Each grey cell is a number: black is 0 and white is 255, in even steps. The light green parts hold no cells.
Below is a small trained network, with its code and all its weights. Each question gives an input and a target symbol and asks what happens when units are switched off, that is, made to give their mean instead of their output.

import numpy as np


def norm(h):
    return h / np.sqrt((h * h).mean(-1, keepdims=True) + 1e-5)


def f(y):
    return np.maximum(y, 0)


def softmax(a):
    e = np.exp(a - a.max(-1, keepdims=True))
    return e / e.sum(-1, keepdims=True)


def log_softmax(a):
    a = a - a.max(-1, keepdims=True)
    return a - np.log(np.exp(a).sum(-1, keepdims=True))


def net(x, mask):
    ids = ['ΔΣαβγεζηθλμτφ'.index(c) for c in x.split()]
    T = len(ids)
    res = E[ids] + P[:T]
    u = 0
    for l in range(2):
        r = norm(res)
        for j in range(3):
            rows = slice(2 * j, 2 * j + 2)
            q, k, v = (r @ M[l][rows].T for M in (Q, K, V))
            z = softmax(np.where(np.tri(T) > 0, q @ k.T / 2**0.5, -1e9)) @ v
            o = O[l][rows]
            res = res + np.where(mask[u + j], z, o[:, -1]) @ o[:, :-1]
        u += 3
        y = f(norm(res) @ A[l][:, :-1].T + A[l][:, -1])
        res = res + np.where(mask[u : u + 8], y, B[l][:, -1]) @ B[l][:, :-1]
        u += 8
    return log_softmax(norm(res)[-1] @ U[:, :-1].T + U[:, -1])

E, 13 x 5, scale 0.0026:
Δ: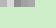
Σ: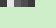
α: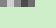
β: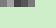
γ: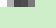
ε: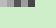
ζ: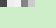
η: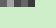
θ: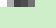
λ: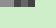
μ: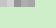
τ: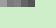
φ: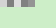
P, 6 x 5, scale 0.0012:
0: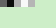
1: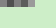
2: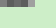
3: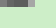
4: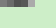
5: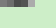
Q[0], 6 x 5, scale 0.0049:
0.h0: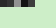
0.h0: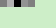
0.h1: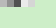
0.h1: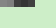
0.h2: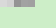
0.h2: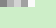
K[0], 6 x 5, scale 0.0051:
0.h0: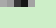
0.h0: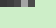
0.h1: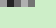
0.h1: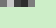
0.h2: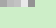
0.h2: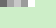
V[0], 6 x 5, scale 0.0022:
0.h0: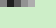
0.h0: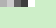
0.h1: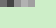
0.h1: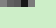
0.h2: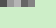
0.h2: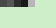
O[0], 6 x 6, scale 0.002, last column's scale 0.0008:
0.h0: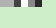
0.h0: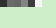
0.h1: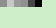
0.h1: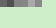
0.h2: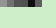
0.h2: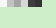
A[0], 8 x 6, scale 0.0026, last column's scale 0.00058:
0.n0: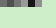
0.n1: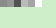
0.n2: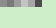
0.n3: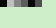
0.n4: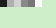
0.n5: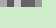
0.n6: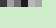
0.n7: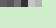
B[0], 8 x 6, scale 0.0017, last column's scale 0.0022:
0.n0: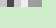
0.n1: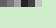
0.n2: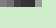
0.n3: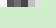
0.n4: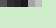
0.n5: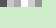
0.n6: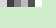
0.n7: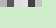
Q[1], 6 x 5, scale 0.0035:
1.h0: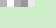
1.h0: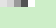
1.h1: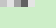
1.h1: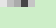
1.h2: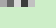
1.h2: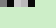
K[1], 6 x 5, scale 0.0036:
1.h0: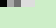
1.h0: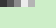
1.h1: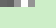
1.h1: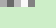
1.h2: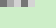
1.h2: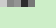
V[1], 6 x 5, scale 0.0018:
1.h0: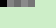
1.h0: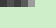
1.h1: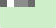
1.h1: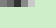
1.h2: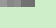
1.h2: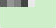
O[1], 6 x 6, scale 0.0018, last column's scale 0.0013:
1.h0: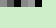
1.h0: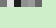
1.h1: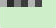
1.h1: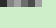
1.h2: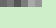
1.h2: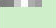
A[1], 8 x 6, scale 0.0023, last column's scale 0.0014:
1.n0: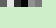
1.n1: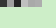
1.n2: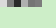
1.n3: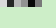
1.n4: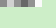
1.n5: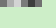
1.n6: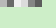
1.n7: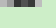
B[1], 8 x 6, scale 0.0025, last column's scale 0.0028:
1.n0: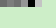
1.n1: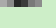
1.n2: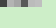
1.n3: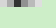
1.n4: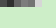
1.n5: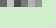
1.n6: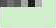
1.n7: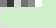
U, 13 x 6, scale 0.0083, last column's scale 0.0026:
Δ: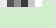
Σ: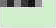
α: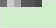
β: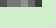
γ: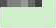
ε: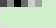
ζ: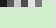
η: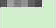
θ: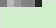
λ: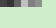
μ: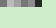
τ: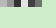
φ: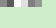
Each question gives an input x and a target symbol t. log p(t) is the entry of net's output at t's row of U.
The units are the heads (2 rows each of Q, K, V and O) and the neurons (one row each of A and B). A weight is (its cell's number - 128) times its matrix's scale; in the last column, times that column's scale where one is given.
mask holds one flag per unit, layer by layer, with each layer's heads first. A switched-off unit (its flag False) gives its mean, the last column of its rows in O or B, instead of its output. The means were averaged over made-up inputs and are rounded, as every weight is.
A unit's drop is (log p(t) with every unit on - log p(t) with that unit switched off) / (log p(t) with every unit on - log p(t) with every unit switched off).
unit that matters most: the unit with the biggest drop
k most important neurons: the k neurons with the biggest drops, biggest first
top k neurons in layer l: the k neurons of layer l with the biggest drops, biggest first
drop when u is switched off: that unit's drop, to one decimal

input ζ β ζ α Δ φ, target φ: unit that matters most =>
0.n5
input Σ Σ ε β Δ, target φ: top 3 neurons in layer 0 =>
(0.n3 0.n4 0.n7)
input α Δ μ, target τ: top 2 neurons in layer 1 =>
(1.n6 1.n7)
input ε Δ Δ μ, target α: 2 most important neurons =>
(1.n7 1.n3)
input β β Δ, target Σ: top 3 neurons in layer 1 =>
(1.n0 1.n4 1.n3)
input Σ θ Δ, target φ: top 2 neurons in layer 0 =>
(0.n3 0.n7)
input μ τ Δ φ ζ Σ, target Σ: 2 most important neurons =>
(0.n3 1.n0)
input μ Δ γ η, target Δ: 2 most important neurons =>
(0.n0 0.n3)
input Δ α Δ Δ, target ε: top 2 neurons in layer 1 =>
(1.n7 1.n1)
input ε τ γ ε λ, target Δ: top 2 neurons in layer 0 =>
(0.n4 0.n0)
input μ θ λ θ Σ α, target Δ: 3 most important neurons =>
(0.n6 0.n7 1.n3)
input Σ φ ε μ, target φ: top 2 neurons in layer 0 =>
(0.n3 0.n4)
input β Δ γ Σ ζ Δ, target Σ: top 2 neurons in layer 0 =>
(0.n1 0.n3)
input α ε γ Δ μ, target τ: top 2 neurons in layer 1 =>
(1.n7 1.n6)
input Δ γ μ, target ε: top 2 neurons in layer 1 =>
(1.n7 1.n1)
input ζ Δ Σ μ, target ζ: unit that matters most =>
1.h0
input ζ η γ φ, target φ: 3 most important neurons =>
(0.n5 1.n6 0.n6)
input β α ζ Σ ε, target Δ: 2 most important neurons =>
(1.n7 1.n2)
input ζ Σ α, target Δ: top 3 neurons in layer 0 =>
(0.n6 0.n7 0.n3)
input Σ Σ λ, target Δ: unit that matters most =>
0.n0
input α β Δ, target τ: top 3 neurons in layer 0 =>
(0.n6 0.n7 0.n3)
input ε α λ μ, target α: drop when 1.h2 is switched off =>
0.2
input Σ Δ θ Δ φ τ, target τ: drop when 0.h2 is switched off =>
0.1
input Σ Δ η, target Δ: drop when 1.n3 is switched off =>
0.1
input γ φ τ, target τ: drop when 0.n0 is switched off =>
0.0
